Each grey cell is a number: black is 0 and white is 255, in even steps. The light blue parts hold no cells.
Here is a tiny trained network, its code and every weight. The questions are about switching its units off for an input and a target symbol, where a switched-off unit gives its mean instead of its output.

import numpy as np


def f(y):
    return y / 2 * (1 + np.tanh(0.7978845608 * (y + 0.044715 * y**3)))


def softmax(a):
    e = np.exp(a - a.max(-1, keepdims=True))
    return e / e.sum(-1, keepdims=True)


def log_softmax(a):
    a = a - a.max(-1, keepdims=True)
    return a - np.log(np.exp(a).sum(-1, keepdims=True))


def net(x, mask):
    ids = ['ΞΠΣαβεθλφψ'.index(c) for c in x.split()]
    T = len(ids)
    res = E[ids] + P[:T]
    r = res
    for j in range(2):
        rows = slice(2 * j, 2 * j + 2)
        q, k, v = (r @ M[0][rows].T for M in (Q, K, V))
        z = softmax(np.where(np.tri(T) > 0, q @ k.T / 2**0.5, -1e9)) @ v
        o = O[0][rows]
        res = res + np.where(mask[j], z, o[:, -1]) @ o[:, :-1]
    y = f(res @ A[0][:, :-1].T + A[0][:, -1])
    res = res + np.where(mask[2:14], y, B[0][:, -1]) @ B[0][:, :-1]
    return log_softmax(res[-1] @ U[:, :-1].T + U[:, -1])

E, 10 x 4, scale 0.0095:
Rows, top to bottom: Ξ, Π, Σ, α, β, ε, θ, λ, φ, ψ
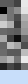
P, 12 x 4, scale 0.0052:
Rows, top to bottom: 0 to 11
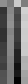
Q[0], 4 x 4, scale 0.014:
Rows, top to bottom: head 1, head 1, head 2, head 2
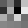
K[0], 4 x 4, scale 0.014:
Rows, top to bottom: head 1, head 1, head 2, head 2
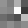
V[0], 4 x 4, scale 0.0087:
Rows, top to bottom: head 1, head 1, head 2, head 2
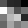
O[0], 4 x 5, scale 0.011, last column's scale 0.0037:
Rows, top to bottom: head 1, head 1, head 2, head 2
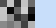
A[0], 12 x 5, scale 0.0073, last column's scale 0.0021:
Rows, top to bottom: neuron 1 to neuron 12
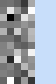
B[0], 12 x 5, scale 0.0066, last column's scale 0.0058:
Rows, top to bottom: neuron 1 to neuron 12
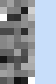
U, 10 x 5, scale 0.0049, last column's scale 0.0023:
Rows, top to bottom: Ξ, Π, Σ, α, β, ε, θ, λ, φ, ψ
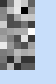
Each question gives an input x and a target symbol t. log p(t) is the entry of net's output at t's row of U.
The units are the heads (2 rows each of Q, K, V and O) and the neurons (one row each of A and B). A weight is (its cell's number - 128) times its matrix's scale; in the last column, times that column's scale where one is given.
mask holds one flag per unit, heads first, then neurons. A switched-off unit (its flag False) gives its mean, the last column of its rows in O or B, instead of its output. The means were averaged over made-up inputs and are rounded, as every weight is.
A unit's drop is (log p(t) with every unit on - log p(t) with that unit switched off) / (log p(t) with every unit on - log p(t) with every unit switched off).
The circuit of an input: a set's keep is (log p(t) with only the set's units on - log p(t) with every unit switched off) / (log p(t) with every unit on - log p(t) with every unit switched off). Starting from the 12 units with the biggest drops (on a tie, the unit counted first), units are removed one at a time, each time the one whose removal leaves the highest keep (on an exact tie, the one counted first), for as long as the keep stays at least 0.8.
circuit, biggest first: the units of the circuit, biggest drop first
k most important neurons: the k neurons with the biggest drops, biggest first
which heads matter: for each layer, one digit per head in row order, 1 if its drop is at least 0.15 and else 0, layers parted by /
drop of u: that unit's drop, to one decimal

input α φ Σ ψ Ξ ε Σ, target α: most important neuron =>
[neuron 3]
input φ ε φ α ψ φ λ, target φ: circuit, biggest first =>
[head 1; neuron 9]
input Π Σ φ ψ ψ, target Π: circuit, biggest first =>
[head 1; neuron 2]
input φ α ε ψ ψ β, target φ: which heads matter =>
10
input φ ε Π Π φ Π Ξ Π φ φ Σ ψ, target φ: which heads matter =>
10
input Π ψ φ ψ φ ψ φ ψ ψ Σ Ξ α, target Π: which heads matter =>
10
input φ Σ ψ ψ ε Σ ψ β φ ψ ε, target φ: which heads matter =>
11
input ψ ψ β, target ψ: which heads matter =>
10
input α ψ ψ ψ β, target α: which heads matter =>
10
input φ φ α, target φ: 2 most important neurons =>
[neuron 9; neuron 5]
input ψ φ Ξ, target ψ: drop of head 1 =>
1.5
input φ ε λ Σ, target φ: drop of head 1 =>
1.2
